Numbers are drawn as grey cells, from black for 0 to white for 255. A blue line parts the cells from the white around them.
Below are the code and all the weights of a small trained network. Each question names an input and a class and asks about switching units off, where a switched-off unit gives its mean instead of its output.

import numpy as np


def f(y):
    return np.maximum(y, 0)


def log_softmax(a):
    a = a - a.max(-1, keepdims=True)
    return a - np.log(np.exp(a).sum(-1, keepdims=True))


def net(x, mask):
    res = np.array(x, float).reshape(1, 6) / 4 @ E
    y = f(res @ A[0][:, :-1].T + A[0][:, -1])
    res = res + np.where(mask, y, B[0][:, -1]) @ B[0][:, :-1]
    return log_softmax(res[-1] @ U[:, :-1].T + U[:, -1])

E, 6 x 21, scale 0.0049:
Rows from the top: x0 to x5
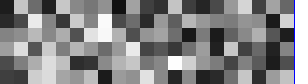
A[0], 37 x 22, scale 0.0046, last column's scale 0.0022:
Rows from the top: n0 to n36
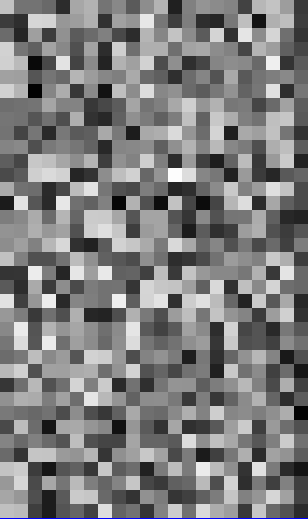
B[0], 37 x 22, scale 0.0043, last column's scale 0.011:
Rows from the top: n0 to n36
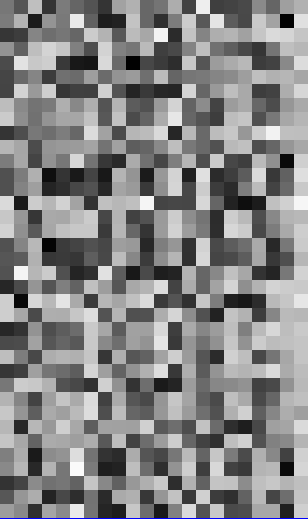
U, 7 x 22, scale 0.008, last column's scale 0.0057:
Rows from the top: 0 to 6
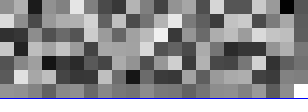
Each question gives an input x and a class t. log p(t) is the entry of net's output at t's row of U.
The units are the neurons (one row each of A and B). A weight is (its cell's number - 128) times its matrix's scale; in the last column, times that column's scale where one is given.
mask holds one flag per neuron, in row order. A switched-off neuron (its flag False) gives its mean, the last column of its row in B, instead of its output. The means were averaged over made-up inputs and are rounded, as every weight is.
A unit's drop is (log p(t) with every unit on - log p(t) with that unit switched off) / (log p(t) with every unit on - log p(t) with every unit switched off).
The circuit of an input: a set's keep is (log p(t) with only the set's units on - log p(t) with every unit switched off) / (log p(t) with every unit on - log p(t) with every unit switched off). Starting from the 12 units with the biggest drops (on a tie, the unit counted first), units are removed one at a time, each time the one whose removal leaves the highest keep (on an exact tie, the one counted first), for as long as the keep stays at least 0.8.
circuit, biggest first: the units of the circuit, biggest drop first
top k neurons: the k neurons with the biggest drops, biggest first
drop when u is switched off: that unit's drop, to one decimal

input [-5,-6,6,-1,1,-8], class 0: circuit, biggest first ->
n33
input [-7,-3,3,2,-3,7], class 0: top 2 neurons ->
n1, n11
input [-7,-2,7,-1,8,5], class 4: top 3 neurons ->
n12, n17, n14
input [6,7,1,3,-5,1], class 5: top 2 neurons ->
n19, n27
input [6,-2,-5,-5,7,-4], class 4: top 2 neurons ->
n12, n17
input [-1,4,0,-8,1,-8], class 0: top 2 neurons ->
n33, n36
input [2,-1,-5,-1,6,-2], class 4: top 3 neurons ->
n12, n17, n16
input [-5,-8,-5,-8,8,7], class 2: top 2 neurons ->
n20, n2
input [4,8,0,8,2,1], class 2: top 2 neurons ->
n23, n24
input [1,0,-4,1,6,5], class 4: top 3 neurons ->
n12, n17, n33
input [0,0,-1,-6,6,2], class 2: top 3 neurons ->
n20, n2, n9
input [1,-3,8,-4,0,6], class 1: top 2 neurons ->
n16, n25
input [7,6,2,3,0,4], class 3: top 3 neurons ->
n14, n30, n4
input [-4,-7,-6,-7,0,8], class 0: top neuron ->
n1
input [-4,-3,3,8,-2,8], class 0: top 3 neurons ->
n1, n11, n32
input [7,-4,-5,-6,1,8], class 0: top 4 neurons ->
n1, n32, n11, n21
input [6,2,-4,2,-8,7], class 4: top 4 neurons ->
n13, n35, n18, n33
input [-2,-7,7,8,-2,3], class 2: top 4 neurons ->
n26, n23, n24, n34
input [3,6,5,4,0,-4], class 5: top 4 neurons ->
n19, n27, n22, n8
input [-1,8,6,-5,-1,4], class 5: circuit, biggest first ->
n19
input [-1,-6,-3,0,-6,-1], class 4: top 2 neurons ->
n35, n13
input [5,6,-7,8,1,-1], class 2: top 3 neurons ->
n23, n34, n24
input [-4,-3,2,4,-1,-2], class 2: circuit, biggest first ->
n34, n26
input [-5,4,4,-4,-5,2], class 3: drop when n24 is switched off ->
0.2
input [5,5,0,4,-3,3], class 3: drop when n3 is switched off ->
-0.1
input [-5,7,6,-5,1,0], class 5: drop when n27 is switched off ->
0.2
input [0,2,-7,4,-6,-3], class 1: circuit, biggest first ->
n22
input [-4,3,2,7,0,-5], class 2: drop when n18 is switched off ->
0.0
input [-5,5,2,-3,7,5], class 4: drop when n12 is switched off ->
1.5
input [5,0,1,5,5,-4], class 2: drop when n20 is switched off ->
-0.1
